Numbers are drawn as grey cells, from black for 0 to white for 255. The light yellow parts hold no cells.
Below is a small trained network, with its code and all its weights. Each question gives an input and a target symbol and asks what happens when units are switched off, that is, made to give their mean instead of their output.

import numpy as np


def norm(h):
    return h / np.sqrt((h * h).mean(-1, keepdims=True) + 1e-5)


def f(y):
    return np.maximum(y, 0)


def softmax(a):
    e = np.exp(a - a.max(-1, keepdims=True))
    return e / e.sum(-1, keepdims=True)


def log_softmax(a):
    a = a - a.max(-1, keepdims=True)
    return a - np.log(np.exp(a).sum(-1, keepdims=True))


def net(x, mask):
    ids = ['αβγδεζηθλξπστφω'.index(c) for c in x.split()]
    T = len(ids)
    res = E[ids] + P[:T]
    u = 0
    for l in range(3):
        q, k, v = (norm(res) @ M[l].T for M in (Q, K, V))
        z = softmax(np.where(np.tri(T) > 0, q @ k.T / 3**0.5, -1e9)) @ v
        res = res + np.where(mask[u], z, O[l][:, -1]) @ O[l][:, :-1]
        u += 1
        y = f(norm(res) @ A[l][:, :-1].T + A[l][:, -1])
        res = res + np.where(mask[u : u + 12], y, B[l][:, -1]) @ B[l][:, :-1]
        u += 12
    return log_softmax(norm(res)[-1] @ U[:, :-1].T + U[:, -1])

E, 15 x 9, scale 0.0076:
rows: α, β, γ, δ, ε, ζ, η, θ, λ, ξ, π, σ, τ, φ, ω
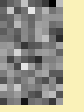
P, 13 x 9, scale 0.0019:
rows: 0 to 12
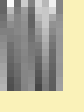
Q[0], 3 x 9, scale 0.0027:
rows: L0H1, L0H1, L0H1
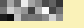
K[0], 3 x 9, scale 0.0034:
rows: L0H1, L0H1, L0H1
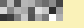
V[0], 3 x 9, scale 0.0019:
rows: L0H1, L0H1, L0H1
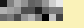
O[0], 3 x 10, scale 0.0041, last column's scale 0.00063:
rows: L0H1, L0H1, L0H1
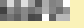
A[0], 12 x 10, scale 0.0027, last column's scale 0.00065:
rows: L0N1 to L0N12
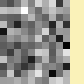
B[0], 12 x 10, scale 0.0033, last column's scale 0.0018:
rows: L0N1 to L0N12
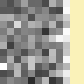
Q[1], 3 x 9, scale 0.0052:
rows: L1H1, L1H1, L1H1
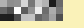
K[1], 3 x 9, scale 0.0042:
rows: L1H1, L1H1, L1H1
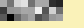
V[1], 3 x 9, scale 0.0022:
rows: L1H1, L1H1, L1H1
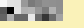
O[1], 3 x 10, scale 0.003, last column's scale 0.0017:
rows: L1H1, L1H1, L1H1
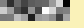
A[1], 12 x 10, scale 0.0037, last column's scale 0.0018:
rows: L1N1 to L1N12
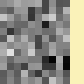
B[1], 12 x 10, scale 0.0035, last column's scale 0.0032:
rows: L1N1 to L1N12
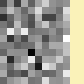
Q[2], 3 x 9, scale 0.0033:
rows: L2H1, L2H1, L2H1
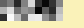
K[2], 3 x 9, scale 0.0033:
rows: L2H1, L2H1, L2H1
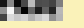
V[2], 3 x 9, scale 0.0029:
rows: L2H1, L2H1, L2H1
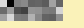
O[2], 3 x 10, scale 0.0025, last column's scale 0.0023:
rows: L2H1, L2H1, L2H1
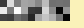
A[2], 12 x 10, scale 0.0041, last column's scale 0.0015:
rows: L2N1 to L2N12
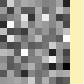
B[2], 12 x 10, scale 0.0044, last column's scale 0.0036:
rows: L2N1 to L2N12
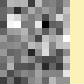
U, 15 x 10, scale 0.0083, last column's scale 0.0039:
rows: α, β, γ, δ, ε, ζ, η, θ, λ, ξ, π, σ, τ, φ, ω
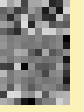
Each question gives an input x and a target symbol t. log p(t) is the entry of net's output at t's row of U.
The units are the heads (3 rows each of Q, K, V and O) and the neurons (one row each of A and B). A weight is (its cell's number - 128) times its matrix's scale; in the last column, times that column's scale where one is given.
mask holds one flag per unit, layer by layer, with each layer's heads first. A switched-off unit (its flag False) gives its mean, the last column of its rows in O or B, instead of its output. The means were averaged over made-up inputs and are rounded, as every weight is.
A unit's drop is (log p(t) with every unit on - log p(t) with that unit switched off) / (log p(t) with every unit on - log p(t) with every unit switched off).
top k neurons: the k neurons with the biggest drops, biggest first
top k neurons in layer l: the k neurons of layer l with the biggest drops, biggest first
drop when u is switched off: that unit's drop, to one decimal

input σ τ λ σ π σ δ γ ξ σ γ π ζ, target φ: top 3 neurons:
L2N3, L1N6, L1N11
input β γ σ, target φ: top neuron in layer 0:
L0N12
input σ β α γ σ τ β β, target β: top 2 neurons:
L1N6, L1N2
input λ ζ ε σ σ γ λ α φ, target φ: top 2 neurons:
L2N3, L1N3
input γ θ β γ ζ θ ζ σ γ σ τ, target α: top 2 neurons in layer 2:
L2N6, L2N5
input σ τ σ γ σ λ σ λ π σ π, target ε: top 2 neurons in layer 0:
L0N11, L0N6
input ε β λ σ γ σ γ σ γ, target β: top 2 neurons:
L0N2, L1N6
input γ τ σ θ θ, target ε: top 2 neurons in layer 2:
L2N2, L2N4
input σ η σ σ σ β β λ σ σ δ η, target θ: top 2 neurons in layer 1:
L1N10, L1N6
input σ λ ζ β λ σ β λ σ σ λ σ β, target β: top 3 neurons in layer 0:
L0N11, L0N9, L0N2
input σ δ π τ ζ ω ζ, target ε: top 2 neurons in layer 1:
L1N8, L1N4
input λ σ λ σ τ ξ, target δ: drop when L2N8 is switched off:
0.7
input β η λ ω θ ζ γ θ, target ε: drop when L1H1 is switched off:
1.2
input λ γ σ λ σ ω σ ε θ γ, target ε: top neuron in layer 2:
L2N6
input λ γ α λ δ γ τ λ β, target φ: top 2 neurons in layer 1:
L1N8, L1N11
